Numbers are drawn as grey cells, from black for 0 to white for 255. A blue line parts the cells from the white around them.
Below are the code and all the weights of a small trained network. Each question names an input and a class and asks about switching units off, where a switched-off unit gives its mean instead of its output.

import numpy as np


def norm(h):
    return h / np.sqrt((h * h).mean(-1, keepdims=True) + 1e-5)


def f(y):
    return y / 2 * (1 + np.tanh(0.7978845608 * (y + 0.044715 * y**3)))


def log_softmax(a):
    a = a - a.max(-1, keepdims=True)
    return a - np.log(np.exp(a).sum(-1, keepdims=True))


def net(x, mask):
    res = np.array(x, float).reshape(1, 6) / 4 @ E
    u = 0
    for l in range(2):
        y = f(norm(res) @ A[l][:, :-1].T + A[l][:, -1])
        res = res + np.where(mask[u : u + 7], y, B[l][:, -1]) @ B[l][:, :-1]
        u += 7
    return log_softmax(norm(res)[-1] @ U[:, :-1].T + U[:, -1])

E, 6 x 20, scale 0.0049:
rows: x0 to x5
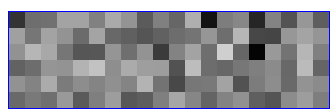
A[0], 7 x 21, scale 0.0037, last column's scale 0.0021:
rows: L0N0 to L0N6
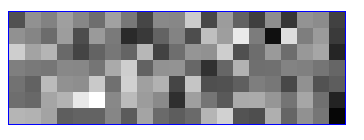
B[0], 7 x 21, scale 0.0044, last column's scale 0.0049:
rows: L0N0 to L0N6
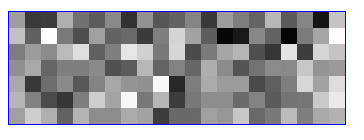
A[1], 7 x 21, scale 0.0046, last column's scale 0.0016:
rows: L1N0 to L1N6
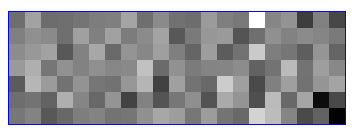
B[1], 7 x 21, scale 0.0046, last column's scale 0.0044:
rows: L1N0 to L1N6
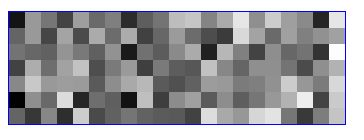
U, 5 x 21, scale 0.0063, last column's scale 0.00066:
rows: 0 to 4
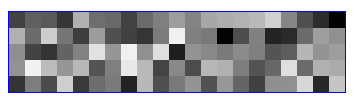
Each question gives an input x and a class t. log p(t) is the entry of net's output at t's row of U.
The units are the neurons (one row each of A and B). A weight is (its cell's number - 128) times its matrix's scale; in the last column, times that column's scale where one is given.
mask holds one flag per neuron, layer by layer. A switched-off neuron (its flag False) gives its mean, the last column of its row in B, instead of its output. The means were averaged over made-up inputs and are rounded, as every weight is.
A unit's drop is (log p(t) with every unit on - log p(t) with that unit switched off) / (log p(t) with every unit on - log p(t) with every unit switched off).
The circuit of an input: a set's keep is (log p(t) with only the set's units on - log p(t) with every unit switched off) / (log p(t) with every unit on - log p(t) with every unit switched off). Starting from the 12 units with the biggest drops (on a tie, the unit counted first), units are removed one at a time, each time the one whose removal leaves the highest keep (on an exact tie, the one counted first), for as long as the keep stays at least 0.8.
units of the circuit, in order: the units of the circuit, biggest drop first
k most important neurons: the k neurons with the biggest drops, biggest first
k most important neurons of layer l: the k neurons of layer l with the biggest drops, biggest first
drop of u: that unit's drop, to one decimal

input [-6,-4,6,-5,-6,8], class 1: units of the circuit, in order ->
[L0N1]
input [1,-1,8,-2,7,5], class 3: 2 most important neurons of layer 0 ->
[L0N2; L0N6]
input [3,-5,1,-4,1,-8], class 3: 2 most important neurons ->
[L1N4; L0N6]
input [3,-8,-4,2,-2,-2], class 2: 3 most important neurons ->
[L0N4; L0N5; L1N5]
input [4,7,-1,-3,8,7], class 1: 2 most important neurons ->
[L0N1; L1N2]
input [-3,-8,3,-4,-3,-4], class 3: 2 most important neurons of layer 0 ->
[L0N2; L0N6]
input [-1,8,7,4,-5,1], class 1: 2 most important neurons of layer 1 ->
[L1N2; L1N0]
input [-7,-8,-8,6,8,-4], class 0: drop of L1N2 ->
0.2
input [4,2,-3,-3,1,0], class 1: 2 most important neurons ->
[L0N1; L1N2]
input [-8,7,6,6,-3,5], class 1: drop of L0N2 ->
-0.1
